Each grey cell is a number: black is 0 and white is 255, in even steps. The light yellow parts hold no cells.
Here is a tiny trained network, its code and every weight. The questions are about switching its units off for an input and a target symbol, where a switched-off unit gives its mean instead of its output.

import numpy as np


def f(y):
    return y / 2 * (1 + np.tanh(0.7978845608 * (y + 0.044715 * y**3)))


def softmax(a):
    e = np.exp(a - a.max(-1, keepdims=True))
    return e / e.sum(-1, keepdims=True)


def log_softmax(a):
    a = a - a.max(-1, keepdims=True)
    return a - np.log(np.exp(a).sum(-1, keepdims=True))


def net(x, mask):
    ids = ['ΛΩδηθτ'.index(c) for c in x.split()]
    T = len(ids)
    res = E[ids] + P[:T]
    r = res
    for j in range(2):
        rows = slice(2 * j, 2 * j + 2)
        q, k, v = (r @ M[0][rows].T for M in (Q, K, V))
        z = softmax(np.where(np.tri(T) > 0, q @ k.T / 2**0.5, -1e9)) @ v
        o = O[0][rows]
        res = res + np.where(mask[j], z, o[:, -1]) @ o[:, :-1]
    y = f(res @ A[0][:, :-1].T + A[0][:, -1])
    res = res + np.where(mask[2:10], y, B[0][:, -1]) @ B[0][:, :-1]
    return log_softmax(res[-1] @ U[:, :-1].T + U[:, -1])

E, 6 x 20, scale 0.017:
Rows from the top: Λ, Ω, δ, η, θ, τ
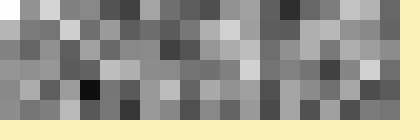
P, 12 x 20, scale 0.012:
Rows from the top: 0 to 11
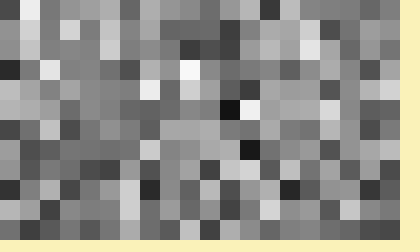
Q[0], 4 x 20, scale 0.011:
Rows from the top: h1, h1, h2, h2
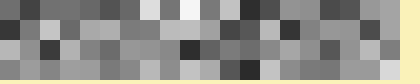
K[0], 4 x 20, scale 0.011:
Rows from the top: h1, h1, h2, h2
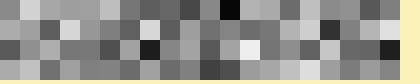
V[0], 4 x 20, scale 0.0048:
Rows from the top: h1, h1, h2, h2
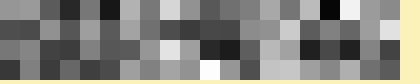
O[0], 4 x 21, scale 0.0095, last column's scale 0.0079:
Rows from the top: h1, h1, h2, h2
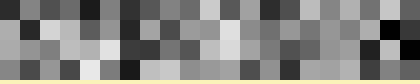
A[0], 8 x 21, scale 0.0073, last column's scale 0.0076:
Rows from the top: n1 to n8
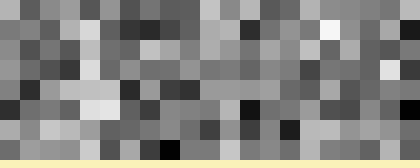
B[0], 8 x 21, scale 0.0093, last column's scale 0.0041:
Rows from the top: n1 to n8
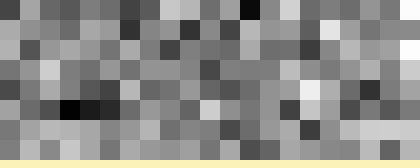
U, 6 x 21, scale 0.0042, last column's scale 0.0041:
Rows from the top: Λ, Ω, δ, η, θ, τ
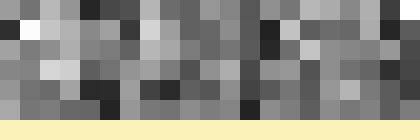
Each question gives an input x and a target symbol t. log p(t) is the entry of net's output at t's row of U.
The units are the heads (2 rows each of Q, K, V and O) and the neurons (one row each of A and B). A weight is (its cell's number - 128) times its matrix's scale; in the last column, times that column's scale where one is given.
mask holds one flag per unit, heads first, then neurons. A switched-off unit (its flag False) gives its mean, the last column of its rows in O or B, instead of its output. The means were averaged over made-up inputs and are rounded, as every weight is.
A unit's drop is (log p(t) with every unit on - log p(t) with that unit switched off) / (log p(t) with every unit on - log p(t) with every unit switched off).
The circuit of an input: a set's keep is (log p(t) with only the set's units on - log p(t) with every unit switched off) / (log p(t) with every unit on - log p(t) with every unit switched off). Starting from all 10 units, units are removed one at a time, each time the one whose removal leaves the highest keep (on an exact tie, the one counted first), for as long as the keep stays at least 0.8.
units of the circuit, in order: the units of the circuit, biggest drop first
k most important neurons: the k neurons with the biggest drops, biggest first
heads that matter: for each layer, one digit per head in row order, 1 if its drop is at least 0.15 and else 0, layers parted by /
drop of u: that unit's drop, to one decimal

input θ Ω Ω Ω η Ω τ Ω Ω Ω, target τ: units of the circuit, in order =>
[h1, h2]
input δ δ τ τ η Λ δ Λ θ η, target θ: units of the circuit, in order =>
[h2, h1]
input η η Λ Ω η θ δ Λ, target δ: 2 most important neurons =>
[n3, n1]
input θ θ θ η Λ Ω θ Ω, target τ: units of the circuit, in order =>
[h1]
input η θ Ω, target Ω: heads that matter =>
01
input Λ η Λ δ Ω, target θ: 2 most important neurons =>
[n4, n7]
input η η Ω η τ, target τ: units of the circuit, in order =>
[h2, h1]
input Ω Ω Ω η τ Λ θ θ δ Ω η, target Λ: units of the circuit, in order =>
[h1, h2]
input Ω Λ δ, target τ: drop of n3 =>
-0.1
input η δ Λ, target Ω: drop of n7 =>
0.3
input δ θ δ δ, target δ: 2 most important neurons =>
[n3, n1]
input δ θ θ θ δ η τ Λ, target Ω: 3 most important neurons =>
[n1, n7, n3]
